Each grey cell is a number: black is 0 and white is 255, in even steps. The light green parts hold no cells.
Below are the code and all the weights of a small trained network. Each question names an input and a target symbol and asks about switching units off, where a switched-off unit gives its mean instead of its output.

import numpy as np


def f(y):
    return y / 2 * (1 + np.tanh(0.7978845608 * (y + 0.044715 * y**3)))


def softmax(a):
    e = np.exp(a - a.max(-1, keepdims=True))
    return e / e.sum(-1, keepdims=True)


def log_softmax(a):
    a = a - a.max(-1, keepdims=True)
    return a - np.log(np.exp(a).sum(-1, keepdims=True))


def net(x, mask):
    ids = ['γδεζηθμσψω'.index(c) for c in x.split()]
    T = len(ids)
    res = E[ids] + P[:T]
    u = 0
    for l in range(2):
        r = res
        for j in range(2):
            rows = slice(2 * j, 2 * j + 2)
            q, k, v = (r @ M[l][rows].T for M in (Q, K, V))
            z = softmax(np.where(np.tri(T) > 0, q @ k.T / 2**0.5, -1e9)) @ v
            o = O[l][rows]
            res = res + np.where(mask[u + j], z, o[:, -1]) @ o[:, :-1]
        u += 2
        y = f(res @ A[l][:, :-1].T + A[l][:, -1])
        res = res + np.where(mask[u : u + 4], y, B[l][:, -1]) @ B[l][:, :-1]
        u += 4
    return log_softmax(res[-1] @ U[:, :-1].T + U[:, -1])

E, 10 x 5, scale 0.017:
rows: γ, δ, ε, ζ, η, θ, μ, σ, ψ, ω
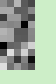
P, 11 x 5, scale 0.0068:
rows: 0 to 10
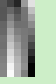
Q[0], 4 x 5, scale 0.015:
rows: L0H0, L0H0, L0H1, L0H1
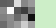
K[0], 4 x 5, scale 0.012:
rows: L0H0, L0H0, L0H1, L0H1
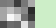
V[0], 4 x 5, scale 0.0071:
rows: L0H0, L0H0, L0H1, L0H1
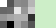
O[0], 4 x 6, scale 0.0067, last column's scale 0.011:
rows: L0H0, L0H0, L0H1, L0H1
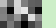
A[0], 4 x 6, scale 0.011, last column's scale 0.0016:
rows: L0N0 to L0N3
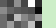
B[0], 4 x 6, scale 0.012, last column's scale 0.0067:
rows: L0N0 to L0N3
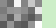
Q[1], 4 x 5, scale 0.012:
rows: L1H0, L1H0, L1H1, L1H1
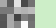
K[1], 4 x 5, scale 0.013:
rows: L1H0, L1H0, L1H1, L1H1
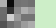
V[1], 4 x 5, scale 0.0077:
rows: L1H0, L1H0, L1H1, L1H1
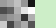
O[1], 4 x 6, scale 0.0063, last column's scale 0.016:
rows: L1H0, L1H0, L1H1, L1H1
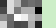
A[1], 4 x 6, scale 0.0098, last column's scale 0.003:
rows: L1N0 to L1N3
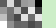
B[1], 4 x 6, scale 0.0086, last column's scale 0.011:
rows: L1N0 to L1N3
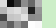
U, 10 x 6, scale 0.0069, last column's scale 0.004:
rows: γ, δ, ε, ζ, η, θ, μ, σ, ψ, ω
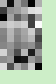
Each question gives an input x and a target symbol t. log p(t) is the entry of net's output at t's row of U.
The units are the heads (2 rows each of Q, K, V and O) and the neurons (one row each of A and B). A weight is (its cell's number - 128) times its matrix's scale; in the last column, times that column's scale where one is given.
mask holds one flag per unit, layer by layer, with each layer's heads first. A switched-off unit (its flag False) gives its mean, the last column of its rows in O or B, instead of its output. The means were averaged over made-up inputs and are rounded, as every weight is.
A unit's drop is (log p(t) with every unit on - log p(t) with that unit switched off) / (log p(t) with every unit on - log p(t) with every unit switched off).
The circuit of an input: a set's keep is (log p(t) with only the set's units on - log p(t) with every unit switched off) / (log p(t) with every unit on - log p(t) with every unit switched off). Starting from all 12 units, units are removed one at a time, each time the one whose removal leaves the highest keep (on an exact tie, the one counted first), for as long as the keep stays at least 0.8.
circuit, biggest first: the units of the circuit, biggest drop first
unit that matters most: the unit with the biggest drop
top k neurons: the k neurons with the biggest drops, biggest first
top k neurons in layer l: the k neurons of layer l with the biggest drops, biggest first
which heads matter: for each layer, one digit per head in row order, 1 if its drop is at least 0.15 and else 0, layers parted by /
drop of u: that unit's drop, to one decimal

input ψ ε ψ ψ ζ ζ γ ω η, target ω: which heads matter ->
11 / 10
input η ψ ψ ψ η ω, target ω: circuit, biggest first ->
(L1N3 L0N3 L1H1)
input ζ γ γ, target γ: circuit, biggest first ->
(L0H0)
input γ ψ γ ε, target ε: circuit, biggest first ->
(L1N3 L0H1 L1N0)
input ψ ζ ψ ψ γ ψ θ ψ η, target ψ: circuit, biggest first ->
(L0H0 L0N3)
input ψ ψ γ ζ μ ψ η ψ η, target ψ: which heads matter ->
10 / 00
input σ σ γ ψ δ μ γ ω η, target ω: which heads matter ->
10 / 01
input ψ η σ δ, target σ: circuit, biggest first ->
(L1N0 L1N3 L1H0)
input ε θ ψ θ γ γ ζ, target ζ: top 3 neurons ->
(L1N1 L0N0 L1N3)
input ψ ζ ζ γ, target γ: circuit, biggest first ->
(L0H0 L0H1 L1H0)
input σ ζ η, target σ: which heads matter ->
01 / 10
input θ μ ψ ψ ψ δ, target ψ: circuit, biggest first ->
(L0N3 L0H0)
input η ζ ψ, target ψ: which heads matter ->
10 / 11
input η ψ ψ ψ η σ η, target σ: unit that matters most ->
L1N0
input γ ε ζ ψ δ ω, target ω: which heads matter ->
01 / 01
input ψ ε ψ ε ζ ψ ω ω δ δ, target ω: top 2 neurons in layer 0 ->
(L0N3 L0N1)
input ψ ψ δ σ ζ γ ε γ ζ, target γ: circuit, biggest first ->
(L0H0 L1N3)
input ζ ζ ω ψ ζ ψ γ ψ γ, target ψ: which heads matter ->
01 / 01
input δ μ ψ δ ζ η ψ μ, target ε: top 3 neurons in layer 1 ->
(L1N3 L1N0 L1N2)
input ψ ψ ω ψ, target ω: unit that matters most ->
L1N3
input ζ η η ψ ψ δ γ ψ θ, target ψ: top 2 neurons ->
(L0N1 L0N0)
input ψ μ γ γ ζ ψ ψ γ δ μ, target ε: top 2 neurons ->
(L1N0 L1N3)
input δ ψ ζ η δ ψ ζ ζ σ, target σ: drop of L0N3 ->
0.0
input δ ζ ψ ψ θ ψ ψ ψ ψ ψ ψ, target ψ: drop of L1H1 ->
-0.1
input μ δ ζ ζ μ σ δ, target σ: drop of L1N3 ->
0.3
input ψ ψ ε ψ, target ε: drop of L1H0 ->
-0.1
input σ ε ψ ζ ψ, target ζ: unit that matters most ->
L0N3
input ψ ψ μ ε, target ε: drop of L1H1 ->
0.4
